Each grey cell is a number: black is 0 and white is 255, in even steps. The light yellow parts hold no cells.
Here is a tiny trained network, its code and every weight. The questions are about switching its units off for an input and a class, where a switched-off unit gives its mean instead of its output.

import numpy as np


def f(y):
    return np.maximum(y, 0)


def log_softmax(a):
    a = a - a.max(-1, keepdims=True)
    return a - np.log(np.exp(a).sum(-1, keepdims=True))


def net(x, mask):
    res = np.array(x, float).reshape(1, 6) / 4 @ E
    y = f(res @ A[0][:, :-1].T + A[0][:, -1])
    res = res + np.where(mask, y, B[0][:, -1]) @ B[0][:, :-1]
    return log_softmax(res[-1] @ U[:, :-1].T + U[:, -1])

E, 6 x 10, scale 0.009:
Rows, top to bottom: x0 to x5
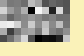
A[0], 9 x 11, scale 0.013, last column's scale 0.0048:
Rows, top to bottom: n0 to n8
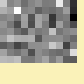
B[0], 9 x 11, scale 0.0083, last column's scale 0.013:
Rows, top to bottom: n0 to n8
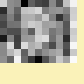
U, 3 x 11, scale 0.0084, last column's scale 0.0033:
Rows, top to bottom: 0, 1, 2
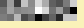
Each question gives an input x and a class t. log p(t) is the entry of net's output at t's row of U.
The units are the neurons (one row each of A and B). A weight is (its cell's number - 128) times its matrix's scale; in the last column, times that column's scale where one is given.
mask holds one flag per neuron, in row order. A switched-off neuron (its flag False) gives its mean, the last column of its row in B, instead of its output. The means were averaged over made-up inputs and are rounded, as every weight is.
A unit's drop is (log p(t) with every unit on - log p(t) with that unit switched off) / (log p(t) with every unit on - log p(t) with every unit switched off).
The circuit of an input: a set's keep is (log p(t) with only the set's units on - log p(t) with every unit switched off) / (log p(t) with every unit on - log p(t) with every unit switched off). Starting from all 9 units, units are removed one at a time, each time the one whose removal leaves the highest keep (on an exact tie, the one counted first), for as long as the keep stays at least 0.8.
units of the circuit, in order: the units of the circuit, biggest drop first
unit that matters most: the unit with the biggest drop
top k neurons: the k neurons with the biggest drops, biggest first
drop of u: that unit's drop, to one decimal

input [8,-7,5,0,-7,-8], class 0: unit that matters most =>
n6
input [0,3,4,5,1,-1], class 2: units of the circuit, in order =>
n8; n0
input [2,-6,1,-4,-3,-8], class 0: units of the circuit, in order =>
n6; n7
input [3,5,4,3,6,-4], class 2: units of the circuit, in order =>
n0; n8
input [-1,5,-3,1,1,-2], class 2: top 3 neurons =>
n0; n8; n5
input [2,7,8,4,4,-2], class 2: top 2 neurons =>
n0; n8
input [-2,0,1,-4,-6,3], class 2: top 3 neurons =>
n6; n5; n1
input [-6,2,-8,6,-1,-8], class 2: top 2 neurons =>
n0; n8
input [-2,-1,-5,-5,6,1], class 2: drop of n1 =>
0.2
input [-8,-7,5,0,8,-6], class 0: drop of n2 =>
-0.1
